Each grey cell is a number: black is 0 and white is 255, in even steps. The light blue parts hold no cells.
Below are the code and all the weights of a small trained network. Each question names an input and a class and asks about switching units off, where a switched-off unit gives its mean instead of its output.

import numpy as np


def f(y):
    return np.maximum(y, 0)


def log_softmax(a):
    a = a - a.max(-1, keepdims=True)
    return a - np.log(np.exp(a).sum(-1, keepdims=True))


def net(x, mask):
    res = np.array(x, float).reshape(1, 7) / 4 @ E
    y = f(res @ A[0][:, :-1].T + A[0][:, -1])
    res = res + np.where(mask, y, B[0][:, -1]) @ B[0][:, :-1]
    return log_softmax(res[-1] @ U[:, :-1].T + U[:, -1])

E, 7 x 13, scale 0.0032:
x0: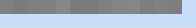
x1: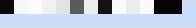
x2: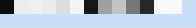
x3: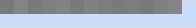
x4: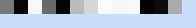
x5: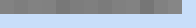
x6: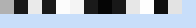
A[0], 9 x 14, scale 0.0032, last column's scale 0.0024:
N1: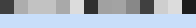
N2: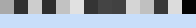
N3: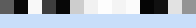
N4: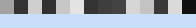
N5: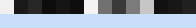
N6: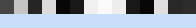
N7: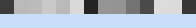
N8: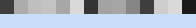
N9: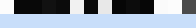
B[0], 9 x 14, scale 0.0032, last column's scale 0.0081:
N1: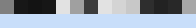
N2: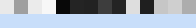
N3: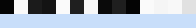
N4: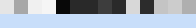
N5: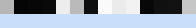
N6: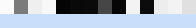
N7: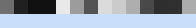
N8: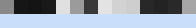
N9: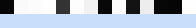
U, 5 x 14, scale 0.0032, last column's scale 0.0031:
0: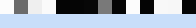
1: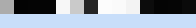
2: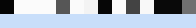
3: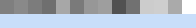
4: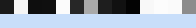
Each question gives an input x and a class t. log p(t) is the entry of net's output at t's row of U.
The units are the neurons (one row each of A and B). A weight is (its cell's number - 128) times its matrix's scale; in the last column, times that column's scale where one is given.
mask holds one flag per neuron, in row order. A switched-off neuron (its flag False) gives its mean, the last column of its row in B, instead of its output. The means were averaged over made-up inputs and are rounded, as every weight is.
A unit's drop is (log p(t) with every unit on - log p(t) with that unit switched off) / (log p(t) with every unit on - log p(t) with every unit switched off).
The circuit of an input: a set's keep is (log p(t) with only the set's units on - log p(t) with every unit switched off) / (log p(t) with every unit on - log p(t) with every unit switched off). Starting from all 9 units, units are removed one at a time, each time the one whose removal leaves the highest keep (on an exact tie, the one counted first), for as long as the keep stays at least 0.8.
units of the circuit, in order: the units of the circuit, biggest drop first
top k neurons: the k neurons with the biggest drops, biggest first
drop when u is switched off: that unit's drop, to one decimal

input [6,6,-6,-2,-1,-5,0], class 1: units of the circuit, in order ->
[N9 N5]
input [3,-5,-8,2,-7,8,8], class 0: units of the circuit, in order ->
[N2]
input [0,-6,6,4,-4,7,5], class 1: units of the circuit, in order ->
[N7 N1]
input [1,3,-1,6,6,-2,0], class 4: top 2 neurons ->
[N3 N9]
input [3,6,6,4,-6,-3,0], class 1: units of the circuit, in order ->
[N9 N3 N7]
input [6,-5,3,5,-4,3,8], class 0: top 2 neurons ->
[N2 N4]
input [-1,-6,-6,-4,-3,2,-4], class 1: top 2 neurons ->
[N5 N3]
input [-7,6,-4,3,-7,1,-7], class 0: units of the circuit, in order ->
[N6 N9]
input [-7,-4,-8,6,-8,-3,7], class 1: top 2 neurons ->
[N5 N6]
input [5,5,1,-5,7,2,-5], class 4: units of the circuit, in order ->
[N3 N9]
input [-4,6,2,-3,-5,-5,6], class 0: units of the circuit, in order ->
[N9 N4]
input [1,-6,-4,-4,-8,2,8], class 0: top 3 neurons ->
[N2 N4 N3]
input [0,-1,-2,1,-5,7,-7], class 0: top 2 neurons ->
[N6 N3]
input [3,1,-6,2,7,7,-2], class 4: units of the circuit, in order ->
[N3]
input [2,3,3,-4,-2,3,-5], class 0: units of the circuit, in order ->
[N9 N6]
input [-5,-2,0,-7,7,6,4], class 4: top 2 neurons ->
[N3 N6]
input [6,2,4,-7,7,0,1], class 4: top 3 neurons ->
[N3 N9 N5]
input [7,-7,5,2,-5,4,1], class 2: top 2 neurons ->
[N9 N5]
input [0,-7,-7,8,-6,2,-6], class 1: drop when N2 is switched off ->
0.2
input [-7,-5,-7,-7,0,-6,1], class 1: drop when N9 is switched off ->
-0.1
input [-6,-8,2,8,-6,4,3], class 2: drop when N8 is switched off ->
0.0
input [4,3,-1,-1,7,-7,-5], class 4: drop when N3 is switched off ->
0.8
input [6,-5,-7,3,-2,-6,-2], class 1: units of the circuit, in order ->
[N5]
